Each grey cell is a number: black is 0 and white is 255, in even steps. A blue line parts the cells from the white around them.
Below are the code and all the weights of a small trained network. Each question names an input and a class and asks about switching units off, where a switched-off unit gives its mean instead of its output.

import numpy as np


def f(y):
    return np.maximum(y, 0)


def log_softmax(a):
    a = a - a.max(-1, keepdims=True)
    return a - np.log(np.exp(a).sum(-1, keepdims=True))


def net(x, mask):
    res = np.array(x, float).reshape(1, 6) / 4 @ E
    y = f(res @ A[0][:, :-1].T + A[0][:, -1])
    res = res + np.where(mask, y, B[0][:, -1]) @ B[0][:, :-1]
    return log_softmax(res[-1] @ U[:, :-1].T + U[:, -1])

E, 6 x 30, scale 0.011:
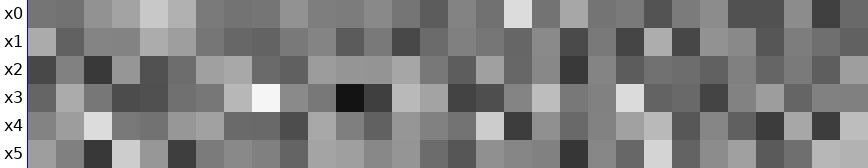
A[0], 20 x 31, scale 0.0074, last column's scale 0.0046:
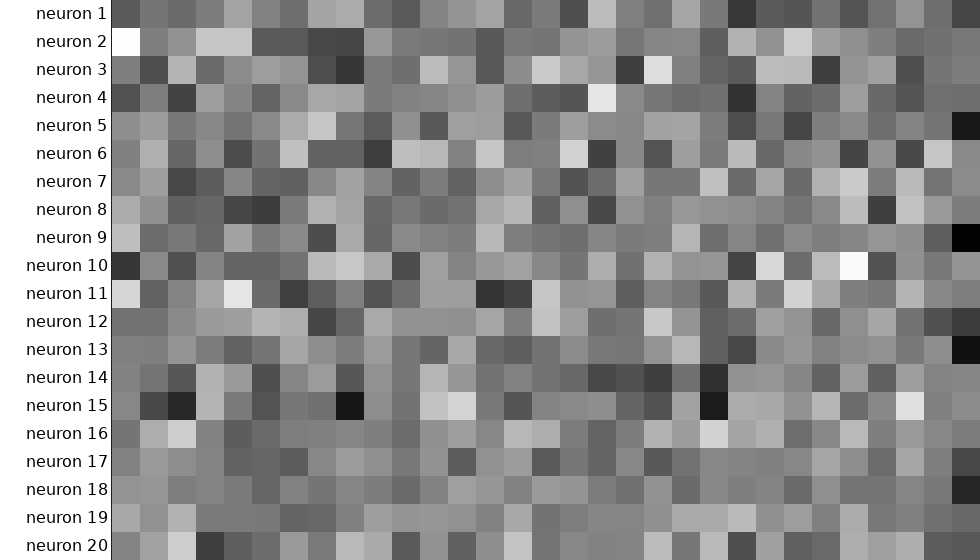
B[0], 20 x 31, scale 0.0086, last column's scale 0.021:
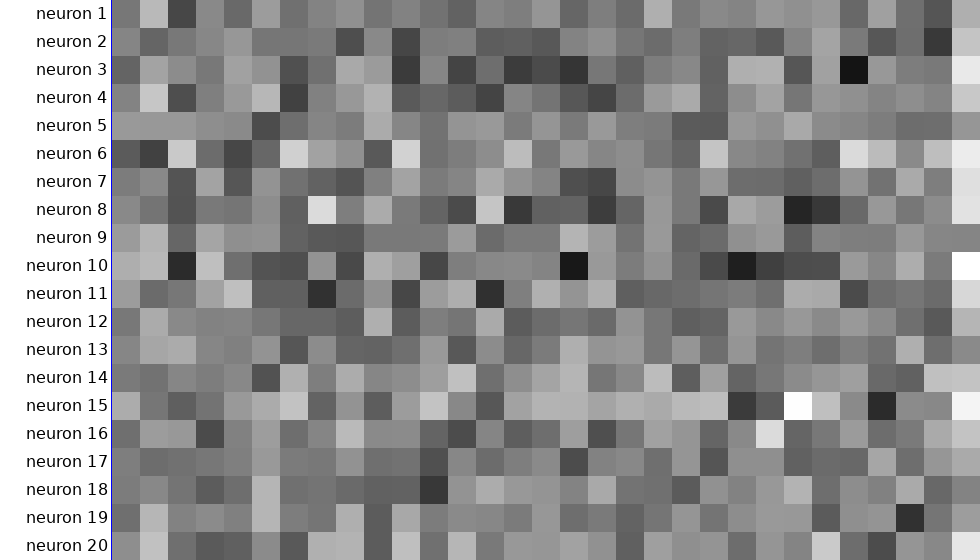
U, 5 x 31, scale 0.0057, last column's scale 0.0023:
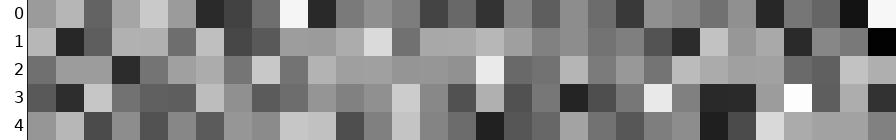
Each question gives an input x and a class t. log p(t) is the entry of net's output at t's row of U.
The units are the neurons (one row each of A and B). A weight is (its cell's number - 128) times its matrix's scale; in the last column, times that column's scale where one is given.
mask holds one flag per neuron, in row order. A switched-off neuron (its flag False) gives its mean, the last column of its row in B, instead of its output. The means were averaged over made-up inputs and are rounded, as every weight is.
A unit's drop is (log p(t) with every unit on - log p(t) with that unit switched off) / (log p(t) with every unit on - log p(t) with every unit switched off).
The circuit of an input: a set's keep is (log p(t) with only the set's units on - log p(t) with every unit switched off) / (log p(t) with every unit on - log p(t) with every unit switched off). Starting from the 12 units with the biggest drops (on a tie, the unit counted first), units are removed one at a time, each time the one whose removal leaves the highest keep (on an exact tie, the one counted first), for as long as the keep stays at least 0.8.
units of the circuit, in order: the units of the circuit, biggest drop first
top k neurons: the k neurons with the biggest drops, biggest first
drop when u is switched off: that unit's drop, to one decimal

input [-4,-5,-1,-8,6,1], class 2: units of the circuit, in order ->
(neuron 6)
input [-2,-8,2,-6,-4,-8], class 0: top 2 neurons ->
(neuron 3; neuron 6)
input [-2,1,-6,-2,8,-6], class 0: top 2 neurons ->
(neuron 3; neuron 15)
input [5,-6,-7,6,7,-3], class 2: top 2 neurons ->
(neuron 20; neuron 8)
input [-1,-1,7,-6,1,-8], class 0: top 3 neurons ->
(neuron 3; neuron 12; neuron 20)
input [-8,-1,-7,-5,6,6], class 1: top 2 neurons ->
(neuron 11; neuron 2)
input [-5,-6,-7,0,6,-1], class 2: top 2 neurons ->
(neuron 10; neuron 20)
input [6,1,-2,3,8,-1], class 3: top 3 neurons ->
(neuron 15; neuron 10; neuron 20)
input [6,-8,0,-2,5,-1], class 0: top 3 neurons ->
(neuron 3; neuron 15; neuron 14)
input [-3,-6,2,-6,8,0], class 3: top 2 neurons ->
(neuron 6; neuron 20)
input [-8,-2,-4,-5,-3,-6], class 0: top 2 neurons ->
(neuron 6; neuron 3)
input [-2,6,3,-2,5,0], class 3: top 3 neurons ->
(neuron 6; neuron 20; neuron 10)
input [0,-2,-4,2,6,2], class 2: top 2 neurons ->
(neuron 10; neuron 8)
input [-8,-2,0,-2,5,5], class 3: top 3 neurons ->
(neuron 6; neuron 20; neuron 8)
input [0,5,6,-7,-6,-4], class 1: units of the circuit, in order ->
(neuron 15)
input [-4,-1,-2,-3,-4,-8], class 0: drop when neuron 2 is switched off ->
-0.1
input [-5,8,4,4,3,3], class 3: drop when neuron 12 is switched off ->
0.0
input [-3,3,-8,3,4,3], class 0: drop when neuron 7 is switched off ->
0.1
